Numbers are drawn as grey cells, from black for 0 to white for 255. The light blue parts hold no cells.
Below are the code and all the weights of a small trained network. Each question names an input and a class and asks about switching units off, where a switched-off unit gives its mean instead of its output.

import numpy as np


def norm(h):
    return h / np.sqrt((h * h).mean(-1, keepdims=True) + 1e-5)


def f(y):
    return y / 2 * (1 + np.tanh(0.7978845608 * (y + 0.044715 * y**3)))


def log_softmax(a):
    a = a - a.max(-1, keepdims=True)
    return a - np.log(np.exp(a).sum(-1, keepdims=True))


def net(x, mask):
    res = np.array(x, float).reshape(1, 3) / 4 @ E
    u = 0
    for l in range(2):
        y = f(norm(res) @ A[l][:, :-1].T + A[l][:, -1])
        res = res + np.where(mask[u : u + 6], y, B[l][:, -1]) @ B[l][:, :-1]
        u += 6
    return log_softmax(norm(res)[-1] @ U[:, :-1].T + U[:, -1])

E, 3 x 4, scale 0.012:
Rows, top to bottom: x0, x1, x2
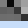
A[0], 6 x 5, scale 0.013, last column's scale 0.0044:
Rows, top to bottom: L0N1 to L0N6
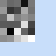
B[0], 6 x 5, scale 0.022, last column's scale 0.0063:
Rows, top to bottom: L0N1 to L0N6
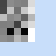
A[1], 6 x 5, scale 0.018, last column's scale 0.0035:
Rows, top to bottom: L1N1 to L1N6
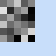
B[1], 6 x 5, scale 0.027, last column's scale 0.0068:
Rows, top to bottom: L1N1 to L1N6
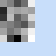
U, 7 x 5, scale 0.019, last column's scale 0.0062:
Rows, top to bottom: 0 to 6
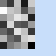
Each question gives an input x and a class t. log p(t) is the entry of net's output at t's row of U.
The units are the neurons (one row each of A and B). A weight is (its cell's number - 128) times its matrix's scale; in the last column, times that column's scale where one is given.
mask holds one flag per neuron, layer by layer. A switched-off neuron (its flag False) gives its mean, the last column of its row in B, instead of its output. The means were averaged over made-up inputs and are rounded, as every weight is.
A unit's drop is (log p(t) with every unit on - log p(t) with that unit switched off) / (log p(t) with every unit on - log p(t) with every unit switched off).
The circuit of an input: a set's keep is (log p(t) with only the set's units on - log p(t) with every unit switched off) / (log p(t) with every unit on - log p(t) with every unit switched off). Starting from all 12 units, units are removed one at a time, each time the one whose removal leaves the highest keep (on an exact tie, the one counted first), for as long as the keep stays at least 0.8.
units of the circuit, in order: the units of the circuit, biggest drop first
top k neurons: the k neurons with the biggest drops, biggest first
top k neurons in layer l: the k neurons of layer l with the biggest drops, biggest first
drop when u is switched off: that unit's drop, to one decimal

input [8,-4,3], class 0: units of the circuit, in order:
[L0N5]
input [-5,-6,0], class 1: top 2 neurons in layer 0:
[L0N5; L0N3]
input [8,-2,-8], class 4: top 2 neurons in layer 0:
[L0N5; L0N6]
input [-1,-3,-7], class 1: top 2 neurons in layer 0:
[L0N4; L0N2]
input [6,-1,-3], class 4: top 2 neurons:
[L0N5; L1N6]
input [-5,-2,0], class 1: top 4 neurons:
[L0N3; L0N5; L0N1; L1N2]
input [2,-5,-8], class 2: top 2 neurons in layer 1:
[L1N2; L1N6]
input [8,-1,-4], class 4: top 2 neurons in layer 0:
[L0N5; L0N6]
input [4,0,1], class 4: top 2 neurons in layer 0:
[L0N5; L0N2]
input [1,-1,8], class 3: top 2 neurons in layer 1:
[L1N3; L1N6]
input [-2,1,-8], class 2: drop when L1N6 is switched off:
0.2
